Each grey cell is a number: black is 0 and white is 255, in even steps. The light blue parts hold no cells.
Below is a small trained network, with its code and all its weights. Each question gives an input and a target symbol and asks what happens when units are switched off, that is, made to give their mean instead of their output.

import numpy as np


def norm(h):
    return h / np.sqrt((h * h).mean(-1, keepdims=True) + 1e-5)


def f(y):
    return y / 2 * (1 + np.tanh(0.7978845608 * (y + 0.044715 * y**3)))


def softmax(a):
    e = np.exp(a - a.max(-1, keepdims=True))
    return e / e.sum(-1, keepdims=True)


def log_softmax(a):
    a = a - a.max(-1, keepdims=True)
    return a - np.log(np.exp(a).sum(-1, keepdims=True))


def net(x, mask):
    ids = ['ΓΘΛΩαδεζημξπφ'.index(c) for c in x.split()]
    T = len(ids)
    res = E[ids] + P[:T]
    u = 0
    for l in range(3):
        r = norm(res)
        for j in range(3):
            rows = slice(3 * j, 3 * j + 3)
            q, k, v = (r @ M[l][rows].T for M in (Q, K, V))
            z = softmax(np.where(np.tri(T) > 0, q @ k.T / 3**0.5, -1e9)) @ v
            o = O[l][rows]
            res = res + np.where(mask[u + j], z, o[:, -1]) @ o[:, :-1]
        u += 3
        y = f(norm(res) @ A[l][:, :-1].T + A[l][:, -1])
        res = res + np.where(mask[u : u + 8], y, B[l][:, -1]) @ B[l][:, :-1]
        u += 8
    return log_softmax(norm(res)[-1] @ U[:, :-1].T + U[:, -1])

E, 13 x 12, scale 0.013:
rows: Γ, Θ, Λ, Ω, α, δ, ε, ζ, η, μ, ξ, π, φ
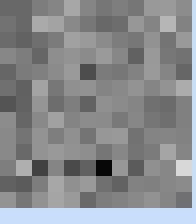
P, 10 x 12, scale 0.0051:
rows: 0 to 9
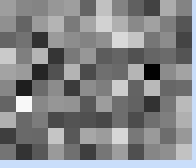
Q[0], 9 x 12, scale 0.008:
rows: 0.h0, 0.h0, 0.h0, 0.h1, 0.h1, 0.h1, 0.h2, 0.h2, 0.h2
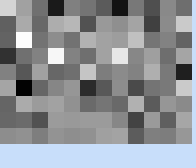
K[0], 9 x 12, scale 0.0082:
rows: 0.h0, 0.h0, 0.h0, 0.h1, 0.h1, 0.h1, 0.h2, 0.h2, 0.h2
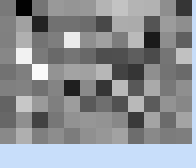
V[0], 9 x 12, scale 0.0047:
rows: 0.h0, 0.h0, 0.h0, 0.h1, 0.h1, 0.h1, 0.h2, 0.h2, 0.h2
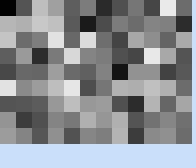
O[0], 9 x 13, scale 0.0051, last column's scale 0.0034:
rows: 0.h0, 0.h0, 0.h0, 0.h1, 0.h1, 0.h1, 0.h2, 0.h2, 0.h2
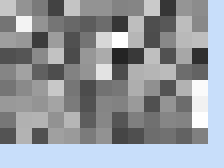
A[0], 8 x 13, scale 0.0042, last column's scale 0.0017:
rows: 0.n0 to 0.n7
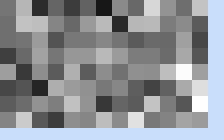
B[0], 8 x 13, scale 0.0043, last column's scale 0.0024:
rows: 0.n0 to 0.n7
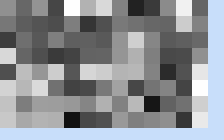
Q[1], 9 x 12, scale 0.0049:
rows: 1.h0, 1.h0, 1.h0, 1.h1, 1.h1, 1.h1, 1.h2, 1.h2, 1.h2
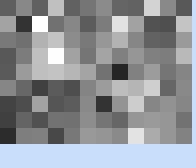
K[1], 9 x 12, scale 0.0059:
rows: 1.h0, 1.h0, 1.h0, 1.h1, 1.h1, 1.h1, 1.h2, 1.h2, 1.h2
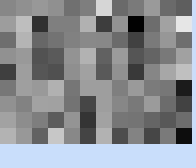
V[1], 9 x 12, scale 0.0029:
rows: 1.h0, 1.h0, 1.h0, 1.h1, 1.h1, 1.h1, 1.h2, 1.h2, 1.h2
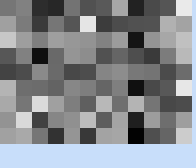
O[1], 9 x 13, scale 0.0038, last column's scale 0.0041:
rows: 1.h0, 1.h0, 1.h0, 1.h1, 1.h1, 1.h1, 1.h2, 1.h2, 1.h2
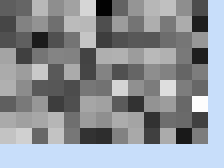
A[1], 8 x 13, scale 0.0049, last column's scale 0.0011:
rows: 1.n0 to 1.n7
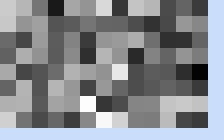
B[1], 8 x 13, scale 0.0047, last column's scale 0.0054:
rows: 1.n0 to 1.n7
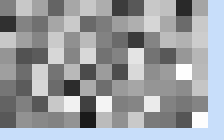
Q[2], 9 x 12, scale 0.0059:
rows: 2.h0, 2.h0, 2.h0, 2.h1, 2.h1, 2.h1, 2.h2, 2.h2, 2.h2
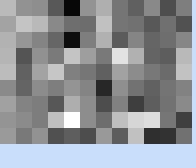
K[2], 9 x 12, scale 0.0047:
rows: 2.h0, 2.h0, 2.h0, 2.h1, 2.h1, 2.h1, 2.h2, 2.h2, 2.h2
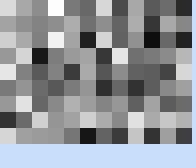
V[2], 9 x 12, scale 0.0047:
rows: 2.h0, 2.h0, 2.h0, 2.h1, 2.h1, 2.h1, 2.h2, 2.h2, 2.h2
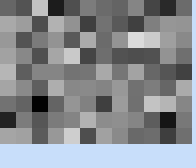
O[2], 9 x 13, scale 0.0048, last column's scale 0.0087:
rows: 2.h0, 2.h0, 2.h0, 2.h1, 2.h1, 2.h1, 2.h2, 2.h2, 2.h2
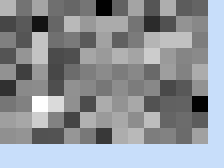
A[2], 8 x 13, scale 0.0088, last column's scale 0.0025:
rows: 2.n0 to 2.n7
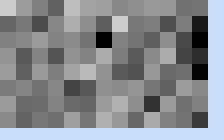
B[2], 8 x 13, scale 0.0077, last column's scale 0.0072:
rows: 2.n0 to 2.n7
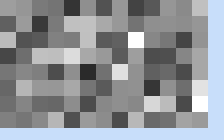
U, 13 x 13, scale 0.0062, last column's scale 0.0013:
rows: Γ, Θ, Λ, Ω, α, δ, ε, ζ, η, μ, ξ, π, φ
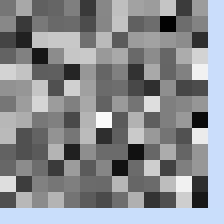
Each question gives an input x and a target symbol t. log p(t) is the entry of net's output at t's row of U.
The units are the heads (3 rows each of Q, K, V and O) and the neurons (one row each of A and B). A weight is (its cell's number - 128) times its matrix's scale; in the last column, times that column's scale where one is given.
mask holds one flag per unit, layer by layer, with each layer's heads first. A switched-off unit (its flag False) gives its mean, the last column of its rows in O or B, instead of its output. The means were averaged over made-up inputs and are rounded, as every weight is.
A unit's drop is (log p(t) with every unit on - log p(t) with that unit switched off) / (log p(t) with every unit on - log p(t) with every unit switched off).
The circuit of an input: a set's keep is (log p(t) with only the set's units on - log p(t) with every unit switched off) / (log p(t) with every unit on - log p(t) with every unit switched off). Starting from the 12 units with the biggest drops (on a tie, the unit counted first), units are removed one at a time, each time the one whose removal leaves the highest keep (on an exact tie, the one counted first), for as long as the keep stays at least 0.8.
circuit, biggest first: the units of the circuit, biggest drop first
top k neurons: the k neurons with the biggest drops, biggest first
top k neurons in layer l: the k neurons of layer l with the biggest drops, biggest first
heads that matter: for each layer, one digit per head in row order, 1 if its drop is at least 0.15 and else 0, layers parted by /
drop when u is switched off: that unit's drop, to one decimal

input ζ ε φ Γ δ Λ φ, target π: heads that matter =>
100 / 000 / 000
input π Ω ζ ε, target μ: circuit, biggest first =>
0.h0, 0.h1, 1.n7
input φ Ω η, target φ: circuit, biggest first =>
0.h1, 0.h0
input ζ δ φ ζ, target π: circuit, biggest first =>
1.n4, 0.h0, 2.n0
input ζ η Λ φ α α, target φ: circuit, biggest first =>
0.h0, 2.n6
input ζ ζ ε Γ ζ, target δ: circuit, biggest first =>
0.h0, 2.n3, 2.n0, 0.h1
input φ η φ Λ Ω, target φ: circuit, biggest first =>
0.h1, 2.n6
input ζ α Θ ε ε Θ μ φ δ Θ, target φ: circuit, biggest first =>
0.h0, 2.n6
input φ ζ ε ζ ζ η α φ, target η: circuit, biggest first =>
0.h0, 2.n2
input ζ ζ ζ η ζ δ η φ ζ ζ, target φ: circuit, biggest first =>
0.h0
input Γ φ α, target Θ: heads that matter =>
110 / 000 / 000
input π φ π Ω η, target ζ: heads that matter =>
010 / 000 / 000
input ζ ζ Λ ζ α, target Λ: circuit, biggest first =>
0.h0, 0.h1, 2.n3
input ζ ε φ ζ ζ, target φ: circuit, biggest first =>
0.h1, 0.h0
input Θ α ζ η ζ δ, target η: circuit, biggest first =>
0.h0, 0.h1, 2.n2
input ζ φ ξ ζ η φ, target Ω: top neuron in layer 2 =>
2.n1
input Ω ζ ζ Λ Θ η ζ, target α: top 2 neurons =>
1.n0, 2.n0
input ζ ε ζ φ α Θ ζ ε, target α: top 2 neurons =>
2.n0, 1.n0
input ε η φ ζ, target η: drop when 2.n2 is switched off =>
0.7
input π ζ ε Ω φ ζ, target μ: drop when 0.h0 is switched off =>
0.3
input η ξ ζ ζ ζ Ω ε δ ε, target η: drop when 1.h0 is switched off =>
1.0
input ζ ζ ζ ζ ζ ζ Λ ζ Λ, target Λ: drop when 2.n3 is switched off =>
0.2
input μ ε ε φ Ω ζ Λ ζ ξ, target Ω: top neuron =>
0.n0
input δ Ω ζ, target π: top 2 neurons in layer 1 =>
1.n4, 1.n2
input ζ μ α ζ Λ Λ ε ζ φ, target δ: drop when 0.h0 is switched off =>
0.8
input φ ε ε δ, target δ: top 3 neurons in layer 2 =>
2.n3, 2.n4, 2.n0
